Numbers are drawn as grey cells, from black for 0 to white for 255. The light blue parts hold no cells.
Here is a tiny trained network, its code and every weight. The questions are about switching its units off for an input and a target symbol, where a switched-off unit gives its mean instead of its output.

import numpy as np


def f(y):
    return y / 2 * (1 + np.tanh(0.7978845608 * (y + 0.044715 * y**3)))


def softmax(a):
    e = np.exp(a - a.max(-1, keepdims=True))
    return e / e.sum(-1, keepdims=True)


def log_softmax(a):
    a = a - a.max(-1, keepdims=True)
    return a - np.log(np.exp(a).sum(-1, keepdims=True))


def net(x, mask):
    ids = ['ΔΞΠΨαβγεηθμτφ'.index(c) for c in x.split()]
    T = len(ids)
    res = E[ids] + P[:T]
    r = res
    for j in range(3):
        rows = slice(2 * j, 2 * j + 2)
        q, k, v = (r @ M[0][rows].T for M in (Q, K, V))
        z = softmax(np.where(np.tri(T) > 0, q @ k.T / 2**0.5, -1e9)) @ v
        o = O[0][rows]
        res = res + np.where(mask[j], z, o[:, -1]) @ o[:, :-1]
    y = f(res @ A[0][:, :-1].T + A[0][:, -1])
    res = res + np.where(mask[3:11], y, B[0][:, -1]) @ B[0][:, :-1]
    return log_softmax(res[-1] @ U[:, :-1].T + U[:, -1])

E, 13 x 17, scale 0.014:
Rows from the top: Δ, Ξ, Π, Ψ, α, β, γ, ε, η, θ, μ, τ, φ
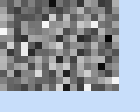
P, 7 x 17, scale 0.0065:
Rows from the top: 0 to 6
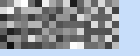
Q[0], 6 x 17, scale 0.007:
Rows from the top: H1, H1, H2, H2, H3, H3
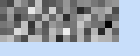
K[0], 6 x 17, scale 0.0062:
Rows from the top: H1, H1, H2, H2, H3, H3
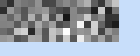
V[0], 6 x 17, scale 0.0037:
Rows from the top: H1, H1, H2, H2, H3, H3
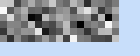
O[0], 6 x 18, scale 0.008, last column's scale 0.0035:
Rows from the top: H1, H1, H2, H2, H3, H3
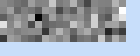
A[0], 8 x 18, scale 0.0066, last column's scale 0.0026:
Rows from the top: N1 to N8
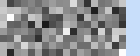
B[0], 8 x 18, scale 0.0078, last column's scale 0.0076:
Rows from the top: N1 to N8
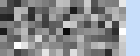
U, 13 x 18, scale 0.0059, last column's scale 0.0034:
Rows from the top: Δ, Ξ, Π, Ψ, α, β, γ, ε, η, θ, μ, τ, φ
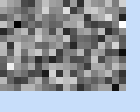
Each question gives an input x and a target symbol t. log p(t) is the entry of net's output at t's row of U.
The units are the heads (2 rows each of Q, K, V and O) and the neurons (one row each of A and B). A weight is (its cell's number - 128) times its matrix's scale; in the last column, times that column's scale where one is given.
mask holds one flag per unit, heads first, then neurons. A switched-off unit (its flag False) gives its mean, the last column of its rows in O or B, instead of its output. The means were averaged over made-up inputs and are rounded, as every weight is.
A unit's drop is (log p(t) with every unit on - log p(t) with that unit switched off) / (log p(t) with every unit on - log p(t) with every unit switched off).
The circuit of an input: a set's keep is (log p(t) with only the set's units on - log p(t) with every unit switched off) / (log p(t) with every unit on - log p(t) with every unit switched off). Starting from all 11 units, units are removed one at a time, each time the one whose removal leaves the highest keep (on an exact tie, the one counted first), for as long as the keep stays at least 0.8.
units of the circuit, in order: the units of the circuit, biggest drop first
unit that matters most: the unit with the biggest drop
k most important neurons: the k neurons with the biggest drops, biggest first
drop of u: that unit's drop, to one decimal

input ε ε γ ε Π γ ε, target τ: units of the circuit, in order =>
(N1; N5)
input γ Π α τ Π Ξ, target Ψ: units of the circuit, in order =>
(N7; N5)
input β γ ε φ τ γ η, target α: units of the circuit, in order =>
(H2; N5)
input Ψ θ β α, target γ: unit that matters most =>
N2
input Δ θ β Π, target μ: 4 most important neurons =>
(N2; N3; N4; N5)
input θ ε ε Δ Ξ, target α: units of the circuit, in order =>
(N5; H3; H2)
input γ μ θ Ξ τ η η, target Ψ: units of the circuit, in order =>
(N7; N3)
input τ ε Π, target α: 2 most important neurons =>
(N5; N1)
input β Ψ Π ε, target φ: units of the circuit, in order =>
(N4; N3)
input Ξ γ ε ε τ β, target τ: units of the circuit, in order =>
(H1; N1)
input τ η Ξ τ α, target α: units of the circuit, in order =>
(N5; H2)
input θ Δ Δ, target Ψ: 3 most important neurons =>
(N5; N7; N6)
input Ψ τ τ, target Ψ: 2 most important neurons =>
(N8; N7)
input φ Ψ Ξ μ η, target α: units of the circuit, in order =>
(N5)
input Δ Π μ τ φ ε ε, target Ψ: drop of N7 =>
0.2
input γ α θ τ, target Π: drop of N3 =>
0.3
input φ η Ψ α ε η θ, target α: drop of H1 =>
0.1
